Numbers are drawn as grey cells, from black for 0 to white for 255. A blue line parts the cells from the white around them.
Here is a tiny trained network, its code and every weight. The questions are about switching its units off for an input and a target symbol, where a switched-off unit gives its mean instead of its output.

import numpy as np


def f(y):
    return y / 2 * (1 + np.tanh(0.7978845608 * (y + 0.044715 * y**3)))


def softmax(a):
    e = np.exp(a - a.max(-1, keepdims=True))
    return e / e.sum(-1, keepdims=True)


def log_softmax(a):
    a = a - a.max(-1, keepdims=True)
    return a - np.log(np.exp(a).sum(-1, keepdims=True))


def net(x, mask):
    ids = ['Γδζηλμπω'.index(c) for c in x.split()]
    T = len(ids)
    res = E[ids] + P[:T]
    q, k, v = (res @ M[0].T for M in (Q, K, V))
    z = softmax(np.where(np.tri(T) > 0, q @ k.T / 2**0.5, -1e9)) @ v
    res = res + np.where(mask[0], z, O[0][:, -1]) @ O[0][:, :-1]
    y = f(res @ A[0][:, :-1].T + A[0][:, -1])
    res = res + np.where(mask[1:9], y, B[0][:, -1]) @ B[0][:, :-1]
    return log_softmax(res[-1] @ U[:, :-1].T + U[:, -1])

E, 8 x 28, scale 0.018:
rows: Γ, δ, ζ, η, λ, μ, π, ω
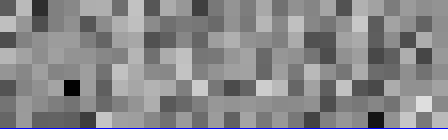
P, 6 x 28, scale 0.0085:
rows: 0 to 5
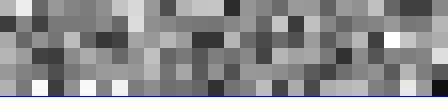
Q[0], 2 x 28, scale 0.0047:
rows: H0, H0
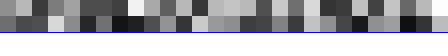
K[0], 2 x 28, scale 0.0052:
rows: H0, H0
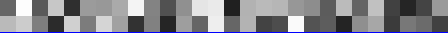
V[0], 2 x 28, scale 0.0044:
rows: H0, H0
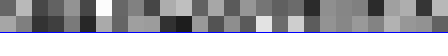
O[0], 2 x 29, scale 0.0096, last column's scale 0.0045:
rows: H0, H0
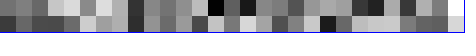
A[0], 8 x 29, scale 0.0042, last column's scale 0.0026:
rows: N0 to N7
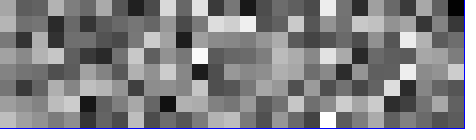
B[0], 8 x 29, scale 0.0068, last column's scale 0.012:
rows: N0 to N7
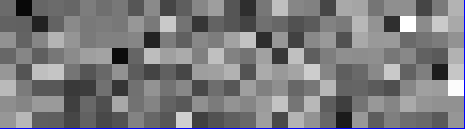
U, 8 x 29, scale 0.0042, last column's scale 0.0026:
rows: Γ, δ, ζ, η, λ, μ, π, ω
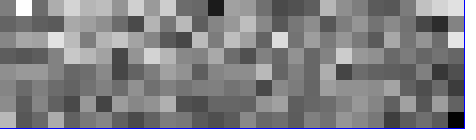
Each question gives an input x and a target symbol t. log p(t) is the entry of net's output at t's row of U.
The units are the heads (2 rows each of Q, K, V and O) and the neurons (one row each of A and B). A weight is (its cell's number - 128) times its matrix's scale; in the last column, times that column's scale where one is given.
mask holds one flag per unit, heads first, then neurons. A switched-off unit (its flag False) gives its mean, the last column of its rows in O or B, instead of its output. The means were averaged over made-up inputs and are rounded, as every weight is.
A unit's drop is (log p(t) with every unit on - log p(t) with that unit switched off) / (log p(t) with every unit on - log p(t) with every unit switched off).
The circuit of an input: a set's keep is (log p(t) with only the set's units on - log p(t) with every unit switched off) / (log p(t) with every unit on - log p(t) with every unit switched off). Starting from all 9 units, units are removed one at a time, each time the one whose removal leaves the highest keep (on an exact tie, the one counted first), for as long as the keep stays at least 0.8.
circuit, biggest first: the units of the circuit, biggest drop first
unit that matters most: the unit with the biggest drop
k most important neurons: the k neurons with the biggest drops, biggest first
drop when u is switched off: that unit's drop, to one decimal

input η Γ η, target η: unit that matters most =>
H0
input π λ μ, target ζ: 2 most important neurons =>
(N5; N2)
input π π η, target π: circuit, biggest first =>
(H0; N1)
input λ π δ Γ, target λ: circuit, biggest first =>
(H0; N7; N4)
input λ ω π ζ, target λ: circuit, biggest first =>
(H0; N3; N7)
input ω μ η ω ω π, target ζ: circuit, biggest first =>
(N5; N2; N4; H0)
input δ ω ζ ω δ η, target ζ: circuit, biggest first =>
(N5; N1; N3)
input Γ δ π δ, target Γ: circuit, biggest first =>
(H0; N4; N0)
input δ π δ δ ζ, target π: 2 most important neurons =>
(N1; N3)
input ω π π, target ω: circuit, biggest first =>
(H0; N5; N0)
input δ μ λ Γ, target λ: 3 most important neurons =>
(N4; N7; N0)
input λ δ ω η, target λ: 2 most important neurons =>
(N3; N7)
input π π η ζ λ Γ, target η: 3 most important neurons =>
(N0; N3; N5)
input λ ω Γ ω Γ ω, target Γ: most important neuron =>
(N4)
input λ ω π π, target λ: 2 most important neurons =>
(N3; N7)
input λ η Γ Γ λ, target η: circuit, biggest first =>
(H0; N3; N0)
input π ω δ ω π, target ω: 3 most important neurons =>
(N5; N0; N3)
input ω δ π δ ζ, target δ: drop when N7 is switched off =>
0.0
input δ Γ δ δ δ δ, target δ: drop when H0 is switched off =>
1.3
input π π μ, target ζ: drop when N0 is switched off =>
0.1
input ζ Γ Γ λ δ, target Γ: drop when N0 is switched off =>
0.2
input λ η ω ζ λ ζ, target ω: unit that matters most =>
H0
